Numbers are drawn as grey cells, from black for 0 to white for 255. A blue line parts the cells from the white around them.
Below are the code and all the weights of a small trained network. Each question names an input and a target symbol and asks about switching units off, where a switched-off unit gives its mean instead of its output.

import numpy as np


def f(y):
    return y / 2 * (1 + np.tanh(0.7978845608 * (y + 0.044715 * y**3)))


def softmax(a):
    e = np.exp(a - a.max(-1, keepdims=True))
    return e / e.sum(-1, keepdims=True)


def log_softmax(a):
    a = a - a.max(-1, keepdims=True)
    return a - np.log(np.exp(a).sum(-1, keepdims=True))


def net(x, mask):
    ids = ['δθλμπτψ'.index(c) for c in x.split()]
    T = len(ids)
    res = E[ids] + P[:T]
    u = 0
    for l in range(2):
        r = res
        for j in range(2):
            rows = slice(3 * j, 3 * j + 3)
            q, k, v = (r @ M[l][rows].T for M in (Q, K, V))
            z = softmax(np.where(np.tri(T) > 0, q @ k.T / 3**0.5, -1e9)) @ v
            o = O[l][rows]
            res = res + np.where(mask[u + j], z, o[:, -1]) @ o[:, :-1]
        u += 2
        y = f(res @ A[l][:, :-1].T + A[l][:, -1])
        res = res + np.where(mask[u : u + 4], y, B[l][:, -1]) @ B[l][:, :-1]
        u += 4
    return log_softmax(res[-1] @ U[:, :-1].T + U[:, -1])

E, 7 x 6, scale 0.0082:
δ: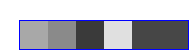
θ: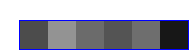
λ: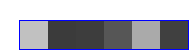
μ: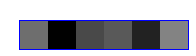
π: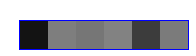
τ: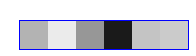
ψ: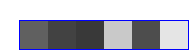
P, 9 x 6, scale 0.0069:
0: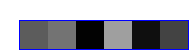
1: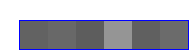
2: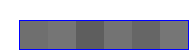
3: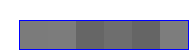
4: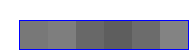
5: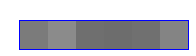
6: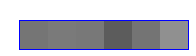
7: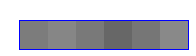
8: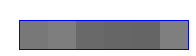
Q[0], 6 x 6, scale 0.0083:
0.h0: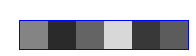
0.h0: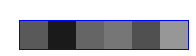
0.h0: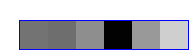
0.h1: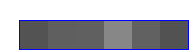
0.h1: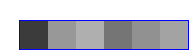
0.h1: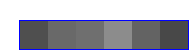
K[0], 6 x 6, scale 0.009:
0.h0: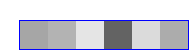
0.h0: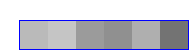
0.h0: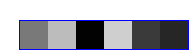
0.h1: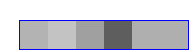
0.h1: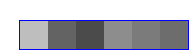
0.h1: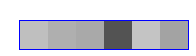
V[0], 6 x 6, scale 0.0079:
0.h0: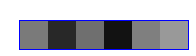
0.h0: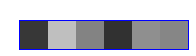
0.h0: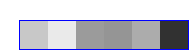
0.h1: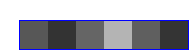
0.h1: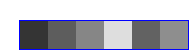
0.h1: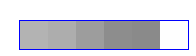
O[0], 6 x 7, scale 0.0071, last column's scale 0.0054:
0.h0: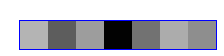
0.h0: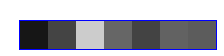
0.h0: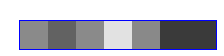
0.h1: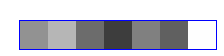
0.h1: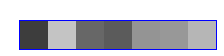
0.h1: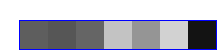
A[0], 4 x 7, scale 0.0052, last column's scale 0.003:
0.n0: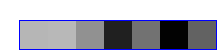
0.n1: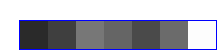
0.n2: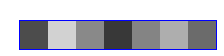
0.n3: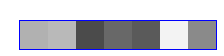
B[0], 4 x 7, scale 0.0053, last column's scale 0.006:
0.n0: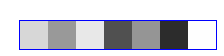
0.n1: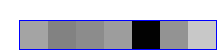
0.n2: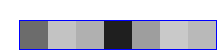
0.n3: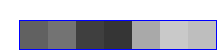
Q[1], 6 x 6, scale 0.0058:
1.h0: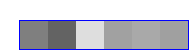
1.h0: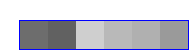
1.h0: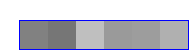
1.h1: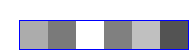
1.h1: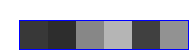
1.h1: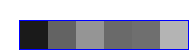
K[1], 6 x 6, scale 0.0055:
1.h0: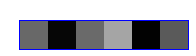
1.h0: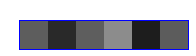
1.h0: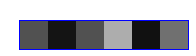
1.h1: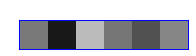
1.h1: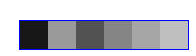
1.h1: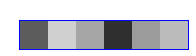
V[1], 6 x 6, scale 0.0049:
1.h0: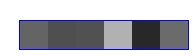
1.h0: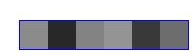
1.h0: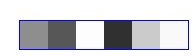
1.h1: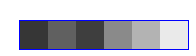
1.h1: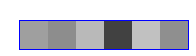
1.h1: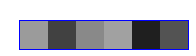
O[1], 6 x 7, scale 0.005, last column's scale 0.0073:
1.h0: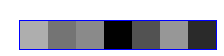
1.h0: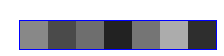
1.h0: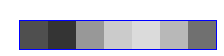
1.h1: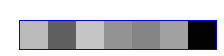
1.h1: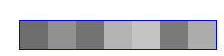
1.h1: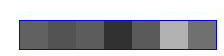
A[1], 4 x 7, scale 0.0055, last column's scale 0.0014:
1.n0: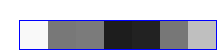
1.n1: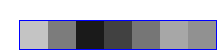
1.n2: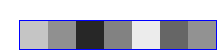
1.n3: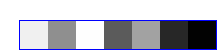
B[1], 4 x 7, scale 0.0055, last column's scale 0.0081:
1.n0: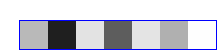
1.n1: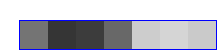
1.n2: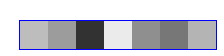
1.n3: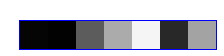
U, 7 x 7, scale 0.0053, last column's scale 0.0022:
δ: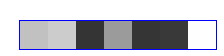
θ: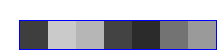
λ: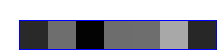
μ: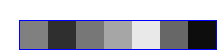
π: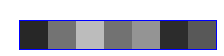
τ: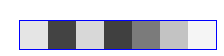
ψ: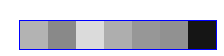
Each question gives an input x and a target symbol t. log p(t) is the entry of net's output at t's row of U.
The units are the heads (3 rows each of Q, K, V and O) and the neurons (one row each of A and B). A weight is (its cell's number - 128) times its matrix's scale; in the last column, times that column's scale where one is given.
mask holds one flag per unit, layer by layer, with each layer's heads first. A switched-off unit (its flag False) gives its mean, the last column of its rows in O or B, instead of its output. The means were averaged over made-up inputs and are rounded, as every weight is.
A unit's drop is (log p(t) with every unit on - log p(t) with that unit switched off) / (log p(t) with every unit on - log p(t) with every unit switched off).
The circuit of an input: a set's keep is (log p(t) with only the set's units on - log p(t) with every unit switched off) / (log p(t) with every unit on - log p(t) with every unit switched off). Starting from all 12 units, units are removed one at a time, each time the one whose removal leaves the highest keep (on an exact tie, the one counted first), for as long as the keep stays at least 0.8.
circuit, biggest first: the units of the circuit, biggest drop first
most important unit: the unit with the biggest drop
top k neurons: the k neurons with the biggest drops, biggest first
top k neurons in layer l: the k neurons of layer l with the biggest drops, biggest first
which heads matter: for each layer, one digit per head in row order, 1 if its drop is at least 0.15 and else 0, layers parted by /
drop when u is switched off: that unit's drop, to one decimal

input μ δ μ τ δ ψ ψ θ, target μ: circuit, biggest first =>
1.h0, 0.h0, 0.n2
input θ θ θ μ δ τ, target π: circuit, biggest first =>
0.h1, 0.n0, 1.n3
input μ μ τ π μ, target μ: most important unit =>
1.h0
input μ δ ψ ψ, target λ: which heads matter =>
11 / 00
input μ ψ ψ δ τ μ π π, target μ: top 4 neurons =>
0.n2, 0.n0, 0.n3, 0.n1
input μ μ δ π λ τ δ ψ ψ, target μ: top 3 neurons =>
0.n2, 0.n0, 0.n3
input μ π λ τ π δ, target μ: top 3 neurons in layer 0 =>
0.n2, 0.n0, 0.n1
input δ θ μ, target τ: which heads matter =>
10 / 10
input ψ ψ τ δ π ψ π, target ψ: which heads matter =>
11 / 11
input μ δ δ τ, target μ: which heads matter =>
11 / 10
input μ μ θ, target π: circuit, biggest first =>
1.n3, 0.n0, 0.h1
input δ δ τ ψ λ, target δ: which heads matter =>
11 / 10
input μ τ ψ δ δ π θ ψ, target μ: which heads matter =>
11 / 11
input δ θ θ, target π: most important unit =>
1.n3
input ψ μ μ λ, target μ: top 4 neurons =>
1.n3, 0.n0, 1.n2, 0.n1
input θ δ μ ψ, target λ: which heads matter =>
01 / 01
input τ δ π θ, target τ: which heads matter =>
11 / 11
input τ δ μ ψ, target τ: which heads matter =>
11 / 11
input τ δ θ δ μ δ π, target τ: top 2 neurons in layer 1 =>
1.n0, 1.n3
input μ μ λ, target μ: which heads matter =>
11 / 00
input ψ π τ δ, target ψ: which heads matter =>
11 / 11
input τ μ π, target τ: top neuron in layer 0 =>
0.n1
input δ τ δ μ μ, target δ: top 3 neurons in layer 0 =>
0.n0, 0.n1, 0.n2
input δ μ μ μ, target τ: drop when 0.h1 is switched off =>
-0.1
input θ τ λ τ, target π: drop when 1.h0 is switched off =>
0.1
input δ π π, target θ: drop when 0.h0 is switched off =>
0.1
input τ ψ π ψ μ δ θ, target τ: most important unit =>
0.h1
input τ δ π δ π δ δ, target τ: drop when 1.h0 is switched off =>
1.2
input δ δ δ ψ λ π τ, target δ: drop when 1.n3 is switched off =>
0.0
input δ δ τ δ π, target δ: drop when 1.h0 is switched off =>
0.2
